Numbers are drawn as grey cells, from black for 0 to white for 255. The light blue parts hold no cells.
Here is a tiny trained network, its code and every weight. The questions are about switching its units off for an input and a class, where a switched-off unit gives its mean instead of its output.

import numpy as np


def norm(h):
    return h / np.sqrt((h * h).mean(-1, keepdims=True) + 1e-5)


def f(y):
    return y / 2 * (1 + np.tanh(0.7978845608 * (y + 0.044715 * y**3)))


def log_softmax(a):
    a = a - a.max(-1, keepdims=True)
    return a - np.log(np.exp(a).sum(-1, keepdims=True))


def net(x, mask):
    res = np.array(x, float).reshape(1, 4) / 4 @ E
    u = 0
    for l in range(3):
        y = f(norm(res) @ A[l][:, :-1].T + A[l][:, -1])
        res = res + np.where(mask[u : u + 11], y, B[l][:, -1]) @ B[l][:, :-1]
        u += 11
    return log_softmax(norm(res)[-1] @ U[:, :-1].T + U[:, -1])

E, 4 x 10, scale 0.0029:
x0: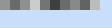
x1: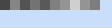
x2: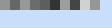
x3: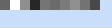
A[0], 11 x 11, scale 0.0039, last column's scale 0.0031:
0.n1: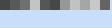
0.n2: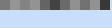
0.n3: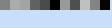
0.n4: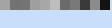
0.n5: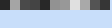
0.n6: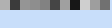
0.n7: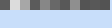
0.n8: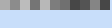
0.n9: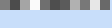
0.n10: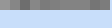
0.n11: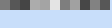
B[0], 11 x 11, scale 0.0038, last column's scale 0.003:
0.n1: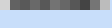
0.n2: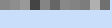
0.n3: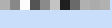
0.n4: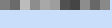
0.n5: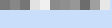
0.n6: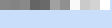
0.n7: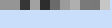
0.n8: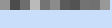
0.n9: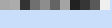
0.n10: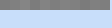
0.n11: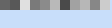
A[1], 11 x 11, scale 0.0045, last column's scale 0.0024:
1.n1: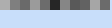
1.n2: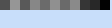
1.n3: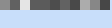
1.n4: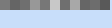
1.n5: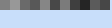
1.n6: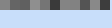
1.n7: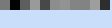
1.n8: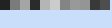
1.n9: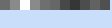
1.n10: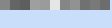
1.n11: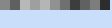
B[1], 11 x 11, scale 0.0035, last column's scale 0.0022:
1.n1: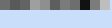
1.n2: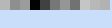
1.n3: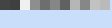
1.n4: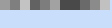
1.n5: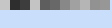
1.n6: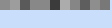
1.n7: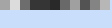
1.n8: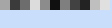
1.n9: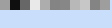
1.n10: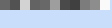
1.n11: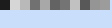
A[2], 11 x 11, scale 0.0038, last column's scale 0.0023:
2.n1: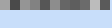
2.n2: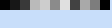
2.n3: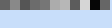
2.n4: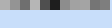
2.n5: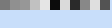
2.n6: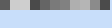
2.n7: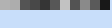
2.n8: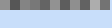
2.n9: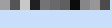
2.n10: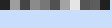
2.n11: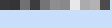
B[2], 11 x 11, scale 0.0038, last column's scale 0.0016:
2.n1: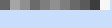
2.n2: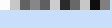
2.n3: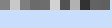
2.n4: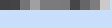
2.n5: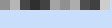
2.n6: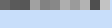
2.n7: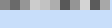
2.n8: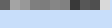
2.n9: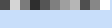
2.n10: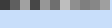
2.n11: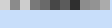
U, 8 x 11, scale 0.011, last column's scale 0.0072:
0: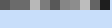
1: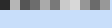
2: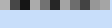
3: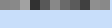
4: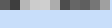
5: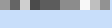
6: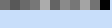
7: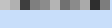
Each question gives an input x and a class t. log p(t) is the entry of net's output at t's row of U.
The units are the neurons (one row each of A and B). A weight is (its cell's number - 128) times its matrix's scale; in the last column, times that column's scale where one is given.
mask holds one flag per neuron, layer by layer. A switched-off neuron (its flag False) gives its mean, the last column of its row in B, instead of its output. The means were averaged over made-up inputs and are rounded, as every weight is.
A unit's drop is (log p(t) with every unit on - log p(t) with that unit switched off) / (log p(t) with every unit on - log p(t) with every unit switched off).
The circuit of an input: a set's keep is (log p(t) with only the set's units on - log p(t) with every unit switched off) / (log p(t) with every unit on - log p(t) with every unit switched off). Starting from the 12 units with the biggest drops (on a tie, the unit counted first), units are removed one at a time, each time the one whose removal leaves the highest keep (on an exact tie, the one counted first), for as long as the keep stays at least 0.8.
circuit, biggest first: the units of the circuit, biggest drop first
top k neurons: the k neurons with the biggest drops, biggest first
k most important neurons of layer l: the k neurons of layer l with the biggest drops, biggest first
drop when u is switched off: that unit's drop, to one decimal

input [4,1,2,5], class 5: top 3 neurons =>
0.n3; 0.n9; 1.n8
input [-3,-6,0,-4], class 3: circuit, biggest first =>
2.n9
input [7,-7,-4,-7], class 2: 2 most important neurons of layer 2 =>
2.n5; 2.n7
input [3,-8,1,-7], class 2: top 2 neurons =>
0.n9; 0.n3
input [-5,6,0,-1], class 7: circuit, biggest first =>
2.n2; 0.n6
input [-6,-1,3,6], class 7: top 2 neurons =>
0.n6; 2.n7
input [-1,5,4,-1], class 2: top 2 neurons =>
0.n11; 0.n1
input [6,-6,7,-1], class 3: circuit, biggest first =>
2.n5; 2.n9
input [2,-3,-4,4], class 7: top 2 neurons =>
0.n7; 1.n2
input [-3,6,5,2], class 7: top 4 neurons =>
0.n5; 2.n2; 1.n7; 0.n6
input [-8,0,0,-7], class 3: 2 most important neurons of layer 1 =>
1.n7; 1.n8
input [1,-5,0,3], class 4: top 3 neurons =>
0.n9; 0.n1; 1.n8
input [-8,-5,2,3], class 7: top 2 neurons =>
0.n11; 2.n7
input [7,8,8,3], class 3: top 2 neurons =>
0.n3; 0.n1
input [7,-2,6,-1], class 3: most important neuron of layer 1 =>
1.n3
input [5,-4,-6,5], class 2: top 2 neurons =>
0.n6; 1.n5
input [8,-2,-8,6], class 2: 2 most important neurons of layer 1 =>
1.n5; 1.n11
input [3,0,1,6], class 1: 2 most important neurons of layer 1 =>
1.n8; 1.n10
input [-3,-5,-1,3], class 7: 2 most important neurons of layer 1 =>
1.n8; 1.n2
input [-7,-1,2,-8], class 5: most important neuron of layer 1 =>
1.n1
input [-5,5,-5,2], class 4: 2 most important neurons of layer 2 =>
2.n9; 2.n5
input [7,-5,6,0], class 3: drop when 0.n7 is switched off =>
0.2
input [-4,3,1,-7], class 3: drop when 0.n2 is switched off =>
0.0
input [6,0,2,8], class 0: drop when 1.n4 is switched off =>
0.1
